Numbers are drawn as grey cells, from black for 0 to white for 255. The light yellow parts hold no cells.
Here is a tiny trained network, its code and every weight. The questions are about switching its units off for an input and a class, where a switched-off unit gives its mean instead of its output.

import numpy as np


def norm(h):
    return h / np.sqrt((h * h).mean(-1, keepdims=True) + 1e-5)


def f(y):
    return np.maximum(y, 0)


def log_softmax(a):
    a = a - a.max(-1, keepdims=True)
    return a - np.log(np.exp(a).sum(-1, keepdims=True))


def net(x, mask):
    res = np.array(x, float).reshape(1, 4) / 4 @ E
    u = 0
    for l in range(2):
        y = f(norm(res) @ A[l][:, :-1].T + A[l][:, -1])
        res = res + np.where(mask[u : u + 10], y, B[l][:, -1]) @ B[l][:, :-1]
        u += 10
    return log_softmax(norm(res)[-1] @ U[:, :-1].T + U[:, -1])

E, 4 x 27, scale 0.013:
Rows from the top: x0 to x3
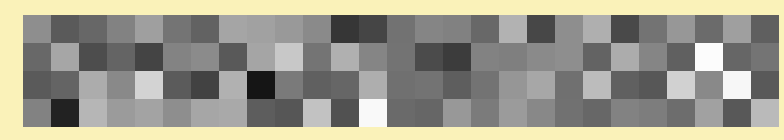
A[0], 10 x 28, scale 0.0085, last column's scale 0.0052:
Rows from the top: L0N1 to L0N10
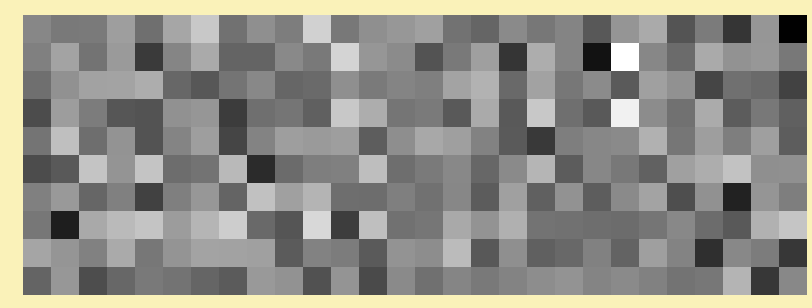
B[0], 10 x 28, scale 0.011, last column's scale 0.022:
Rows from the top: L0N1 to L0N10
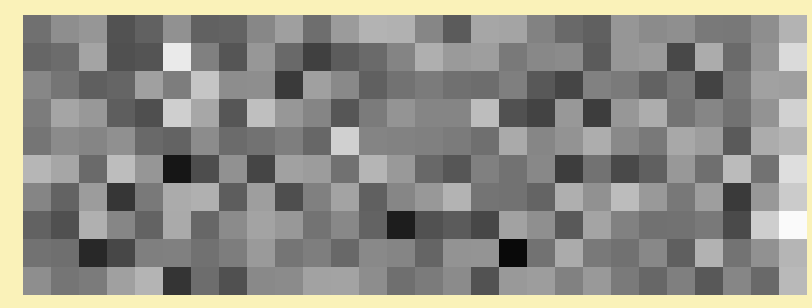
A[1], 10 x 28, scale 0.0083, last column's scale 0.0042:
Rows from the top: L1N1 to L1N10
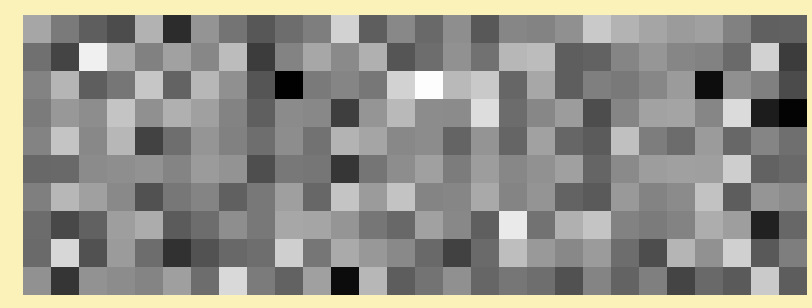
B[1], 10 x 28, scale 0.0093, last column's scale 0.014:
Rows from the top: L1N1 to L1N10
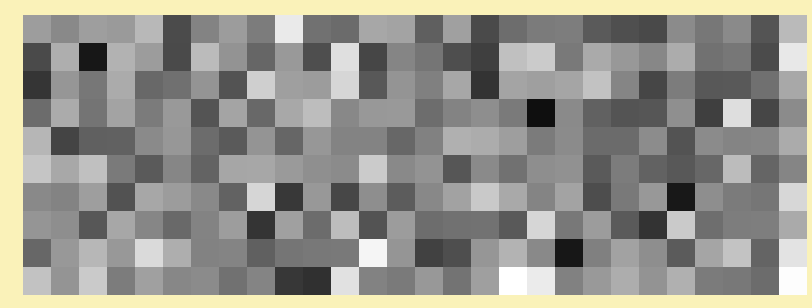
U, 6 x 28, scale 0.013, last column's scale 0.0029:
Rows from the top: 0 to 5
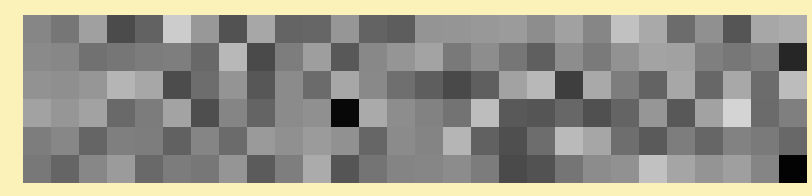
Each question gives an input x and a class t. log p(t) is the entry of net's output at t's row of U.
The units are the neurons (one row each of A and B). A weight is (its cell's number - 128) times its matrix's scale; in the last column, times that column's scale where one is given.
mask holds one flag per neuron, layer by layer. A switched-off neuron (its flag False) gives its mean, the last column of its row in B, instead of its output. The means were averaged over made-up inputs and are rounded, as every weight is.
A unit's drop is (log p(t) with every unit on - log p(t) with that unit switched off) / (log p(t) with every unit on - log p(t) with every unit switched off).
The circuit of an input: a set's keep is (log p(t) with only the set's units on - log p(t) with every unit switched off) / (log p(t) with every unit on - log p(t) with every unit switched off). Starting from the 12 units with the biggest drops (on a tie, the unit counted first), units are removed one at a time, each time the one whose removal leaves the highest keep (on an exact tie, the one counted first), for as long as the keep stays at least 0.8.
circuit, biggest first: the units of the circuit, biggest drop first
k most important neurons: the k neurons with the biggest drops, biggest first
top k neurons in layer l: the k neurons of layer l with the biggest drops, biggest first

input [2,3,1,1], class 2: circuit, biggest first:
L0N2
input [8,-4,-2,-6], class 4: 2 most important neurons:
L0N6, L0N9
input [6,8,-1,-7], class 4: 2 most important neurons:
L0N6, L0N7
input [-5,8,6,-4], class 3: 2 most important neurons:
L0N8, L0N7
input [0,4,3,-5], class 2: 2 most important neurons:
L0N10, L0N7
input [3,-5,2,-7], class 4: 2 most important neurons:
L0N6, L0N8
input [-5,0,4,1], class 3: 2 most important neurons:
L0N6, L0N4
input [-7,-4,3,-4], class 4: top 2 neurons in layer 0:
L0N8, L0N3
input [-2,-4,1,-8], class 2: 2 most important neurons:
L0N2, L0N4
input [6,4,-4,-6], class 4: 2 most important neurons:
L0N7, L0N6
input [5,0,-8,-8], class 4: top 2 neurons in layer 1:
L1N1, L1N10
